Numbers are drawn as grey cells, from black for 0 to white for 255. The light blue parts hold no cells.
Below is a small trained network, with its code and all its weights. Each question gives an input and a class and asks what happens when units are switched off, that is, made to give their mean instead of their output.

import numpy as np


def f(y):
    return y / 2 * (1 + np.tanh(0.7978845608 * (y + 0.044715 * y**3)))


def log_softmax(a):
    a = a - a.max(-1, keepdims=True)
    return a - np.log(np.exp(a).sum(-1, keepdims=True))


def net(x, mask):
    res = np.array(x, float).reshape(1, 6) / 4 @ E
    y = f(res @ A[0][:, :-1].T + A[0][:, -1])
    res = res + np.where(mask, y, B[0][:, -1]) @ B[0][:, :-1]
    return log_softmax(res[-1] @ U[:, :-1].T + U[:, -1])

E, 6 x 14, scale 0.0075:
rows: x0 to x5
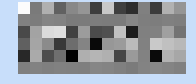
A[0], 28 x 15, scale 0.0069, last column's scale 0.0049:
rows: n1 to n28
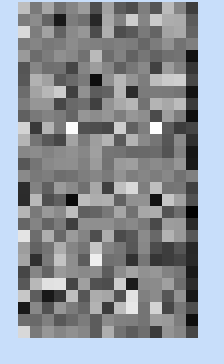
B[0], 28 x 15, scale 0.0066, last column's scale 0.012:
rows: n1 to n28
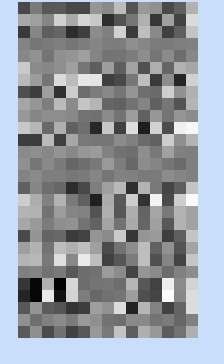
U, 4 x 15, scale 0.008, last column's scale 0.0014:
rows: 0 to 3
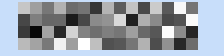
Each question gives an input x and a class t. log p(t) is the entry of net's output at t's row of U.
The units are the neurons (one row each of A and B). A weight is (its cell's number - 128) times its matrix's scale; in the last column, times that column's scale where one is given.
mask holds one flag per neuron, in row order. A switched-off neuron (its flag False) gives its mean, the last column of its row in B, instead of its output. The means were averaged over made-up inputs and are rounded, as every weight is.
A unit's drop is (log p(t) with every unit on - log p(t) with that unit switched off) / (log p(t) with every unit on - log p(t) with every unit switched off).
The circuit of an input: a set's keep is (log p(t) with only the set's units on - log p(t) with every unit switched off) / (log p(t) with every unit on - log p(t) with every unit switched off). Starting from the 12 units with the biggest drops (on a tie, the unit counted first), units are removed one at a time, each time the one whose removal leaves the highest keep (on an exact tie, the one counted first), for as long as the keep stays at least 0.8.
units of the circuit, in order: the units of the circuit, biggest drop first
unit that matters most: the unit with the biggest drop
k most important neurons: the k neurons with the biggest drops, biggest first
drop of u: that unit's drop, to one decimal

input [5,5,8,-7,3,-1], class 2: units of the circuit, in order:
n24
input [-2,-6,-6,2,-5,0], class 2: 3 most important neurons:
n25; n17; n12
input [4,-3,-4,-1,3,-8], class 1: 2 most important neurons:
n24; n11
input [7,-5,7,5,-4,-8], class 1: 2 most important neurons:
n20; n3
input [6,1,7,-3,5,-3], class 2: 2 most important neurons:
n24; n8
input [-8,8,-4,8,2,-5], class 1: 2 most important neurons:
n26; n16
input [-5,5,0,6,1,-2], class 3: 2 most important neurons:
n7; n2
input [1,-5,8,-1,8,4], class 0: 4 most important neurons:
n17; n25; n6; n19
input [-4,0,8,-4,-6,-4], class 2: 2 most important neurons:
n24; n8
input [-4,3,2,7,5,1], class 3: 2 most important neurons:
n7; n11
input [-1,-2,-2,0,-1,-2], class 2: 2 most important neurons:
n17; n11
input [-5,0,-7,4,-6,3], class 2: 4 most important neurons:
n25; n17; n12; n2
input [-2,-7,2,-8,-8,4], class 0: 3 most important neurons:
n11; n7; n2
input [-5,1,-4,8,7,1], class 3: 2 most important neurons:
n2; n7
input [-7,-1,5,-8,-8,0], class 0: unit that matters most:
n11
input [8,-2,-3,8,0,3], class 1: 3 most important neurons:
n3; n20; n1
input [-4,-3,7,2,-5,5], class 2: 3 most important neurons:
n24; n17; n8
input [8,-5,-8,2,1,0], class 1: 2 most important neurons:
n3; n20
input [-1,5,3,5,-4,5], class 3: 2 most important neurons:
n7; n17
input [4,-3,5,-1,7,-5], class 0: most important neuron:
n17
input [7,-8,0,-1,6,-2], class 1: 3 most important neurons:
n11; n3; n1
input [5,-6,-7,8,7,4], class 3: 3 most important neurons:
n2; n7; n11
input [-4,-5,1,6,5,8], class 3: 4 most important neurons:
n7; n11; n2; n9
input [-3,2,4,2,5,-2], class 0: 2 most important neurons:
n17; n25
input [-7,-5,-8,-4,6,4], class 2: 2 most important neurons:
n25; n12
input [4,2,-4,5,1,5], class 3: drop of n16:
0.1
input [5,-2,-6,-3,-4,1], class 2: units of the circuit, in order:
n25
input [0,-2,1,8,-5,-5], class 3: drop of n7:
0.2
